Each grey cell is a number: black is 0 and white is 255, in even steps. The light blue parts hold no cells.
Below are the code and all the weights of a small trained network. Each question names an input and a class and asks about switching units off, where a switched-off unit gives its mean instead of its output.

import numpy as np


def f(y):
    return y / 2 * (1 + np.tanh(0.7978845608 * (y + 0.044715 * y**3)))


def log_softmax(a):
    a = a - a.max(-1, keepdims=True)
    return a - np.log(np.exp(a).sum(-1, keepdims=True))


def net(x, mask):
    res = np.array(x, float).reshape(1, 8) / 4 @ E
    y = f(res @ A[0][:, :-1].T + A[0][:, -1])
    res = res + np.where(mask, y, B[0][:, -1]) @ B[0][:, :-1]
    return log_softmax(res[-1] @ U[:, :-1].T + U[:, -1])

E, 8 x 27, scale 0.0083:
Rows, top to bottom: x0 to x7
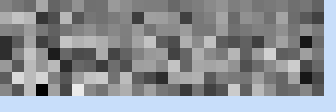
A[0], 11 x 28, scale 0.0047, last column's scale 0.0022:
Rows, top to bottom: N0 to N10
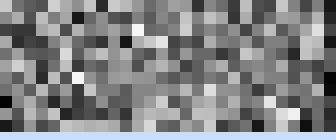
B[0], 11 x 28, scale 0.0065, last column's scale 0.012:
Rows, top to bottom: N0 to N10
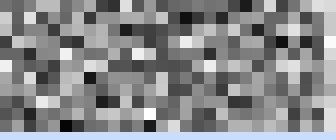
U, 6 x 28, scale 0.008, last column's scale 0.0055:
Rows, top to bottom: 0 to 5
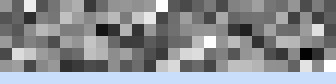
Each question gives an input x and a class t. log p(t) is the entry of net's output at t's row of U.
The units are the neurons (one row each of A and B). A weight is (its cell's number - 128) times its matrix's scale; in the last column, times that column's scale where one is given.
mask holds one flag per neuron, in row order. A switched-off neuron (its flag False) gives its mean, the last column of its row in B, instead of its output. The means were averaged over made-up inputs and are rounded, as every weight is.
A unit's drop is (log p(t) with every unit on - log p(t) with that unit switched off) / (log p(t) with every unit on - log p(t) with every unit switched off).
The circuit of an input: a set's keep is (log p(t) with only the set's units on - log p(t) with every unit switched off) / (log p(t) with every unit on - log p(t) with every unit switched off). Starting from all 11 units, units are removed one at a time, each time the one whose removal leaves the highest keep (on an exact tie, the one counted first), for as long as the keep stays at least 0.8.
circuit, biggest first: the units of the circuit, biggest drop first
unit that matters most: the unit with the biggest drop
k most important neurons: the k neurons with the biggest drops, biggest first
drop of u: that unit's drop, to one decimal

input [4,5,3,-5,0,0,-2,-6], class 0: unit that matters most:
N1
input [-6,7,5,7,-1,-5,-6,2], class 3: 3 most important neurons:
[N5 N9 N1]
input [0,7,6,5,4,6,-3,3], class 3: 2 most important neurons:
[N5 N4]
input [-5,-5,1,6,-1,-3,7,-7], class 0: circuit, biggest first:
[N1 N3]
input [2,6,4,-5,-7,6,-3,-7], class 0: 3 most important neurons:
[N1 N8 N7]
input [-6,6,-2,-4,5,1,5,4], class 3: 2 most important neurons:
[N3 N5]
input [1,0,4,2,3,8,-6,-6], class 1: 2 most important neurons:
[N9 N6]
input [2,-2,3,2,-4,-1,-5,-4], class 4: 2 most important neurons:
[N3 N8]
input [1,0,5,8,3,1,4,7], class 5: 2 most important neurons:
[N10 N1]
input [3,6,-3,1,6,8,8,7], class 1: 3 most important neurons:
[N9 N3 N1]
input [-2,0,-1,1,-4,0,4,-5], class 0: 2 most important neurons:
[N3 N1]
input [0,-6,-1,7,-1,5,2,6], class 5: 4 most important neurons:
[N10 N1 N5 N7]
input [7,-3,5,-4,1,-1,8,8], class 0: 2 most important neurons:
[N3 N6]
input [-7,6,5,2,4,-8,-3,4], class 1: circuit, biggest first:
[N4]
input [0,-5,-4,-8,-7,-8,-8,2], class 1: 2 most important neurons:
[N4 N10]
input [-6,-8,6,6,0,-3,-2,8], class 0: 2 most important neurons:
[N6 N5]
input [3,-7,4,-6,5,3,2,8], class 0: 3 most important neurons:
[N6 N5 N10]
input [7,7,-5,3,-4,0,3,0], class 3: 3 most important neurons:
[N5 N3 N8]
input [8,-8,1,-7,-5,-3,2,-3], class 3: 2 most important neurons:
[N2 N10]
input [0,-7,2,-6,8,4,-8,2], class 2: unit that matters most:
N8
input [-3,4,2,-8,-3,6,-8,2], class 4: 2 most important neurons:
[N3 N10]
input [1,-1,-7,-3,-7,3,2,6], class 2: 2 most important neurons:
[N0 N1]
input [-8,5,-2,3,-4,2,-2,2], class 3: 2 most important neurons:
[N5 N8]
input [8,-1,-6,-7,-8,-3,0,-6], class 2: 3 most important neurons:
[N0 N10 N6]
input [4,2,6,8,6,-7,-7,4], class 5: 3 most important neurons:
[N10 N9 N0]
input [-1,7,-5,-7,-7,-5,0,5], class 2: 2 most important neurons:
[N0 N10]
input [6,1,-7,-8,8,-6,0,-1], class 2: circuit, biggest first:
[N8]
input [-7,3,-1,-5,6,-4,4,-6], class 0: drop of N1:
0.8
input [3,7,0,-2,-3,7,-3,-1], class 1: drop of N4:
-0.1
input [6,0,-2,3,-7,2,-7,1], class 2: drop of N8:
-0.1
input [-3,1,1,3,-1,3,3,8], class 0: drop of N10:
0.0
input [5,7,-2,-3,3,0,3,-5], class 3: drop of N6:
0.1
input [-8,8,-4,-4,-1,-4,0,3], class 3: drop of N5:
0.8
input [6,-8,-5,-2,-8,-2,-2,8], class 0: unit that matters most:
N6
